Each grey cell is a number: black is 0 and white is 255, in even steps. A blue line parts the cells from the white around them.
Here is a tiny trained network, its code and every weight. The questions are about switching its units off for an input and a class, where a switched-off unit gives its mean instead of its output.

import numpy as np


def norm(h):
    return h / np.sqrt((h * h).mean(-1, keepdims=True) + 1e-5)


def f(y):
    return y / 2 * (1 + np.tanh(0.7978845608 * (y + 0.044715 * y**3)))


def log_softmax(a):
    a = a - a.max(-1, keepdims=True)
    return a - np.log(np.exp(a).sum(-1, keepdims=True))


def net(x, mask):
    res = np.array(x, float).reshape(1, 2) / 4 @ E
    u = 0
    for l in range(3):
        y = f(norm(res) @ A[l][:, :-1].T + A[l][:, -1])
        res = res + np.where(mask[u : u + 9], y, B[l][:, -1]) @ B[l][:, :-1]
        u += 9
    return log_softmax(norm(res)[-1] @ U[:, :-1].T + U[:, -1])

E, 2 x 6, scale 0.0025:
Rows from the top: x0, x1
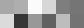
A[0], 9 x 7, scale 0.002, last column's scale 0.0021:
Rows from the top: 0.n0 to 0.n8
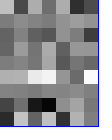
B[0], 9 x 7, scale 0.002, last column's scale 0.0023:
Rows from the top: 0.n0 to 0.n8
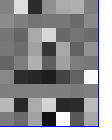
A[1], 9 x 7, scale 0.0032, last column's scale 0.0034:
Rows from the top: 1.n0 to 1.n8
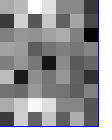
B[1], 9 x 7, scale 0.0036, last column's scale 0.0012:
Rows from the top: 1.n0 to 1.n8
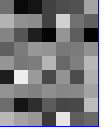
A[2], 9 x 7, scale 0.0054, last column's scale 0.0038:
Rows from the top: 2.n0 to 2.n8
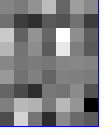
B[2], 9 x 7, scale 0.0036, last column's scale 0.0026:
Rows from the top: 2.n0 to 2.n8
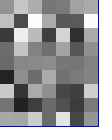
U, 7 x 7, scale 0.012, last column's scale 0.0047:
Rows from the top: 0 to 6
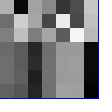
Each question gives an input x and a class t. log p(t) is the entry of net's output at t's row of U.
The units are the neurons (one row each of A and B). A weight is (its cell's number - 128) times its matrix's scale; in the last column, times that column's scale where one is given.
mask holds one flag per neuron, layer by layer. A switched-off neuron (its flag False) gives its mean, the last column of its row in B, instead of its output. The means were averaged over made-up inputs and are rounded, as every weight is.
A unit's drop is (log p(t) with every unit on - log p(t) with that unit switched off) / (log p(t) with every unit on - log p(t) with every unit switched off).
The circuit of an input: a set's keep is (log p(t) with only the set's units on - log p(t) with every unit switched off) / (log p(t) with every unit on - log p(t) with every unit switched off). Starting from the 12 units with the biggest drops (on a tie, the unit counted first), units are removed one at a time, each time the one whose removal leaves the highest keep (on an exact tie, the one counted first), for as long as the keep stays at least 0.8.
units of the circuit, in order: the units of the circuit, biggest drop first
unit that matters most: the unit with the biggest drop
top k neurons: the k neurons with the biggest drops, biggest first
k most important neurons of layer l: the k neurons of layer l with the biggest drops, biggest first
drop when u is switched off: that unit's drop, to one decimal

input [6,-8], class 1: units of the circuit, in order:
(1.n8; 1.n1)
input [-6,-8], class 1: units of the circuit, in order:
(2.n8; 1.n8)
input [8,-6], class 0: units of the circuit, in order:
(1.n7)
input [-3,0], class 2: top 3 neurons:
(0.n5; 1.n0; 1.n7)
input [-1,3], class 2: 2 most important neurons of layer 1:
(1.n8; 1.n1)
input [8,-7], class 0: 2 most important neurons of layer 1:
(1.n7; 1.n0)
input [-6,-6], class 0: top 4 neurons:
(1.n5; 0.n7; 2.n2; 2.n6)
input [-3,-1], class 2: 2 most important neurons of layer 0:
(0.n5; 0.n7)
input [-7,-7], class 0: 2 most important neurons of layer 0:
(0.n7; 0.n0)
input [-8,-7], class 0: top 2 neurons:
(1.n5; 0.n7)
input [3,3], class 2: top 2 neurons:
(0.n5; 0.n8)
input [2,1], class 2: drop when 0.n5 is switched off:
1.4
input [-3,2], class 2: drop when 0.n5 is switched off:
0.7
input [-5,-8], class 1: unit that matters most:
2.n8
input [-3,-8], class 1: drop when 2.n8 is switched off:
0.4
